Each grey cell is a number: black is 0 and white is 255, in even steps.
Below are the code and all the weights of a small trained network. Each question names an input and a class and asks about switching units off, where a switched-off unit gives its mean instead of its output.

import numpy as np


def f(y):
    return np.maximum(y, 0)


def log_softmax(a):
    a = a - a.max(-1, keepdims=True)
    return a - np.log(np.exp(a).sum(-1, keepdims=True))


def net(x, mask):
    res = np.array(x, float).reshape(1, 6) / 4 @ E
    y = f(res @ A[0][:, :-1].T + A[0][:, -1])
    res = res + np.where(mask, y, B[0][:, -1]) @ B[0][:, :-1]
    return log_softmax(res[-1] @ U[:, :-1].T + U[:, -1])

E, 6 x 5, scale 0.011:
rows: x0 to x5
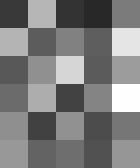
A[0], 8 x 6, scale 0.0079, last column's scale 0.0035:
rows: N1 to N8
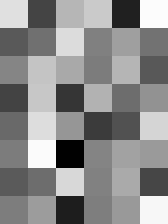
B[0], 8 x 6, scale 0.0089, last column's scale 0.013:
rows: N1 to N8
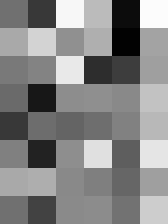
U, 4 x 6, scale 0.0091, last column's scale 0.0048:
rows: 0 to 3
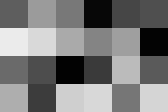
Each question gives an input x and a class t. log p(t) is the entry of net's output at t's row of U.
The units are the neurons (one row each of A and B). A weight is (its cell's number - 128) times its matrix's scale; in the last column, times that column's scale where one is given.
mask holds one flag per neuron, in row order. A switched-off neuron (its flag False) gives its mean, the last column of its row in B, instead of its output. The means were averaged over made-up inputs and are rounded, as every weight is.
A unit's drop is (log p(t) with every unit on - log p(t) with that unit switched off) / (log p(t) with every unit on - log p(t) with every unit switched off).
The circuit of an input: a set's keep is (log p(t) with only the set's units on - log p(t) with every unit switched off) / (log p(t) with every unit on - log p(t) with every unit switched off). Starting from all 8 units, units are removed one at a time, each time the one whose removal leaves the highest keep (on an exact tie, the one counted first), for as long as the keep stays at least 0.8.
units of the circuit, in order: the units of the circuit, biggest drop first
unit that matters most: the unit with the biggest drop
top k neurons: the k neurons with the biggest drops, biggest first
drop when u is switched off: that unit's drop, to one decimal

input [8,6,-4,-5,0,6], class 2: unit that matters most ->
N1
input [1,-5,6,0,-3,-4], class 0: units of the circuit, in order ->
(N1, N6)
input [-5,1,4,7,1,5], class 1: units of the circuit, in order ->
(N1, N6, N4)
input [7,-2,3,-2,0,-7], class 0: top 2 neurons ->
(N1, N5)
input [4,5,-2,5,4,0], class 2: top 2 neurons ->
(N1, N2)
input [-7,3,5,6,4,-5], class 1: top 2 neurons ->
(N6, N1)
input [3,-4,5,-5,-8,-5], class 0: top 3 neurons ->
(N6, N5, N1)
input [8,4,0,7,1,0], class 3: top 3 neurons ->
(N6, N8, N3)
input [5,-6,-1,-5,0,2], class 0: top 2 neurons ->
(N6, N5)
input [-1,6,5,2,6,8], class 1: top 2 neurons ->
(N1, N6)
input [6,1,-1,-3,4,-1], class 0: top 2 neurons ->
(N6, N4)
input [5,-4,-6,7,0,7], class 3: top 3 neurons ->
(N6, N8, N4)
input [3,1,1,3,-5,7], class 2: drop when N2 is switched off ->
0.3
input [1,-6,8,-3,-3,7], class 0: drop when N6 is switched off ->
0.1
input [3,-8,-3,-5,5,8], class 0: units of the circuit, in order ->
(N6)
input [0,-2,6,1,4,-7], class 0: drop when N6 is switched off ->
0.3
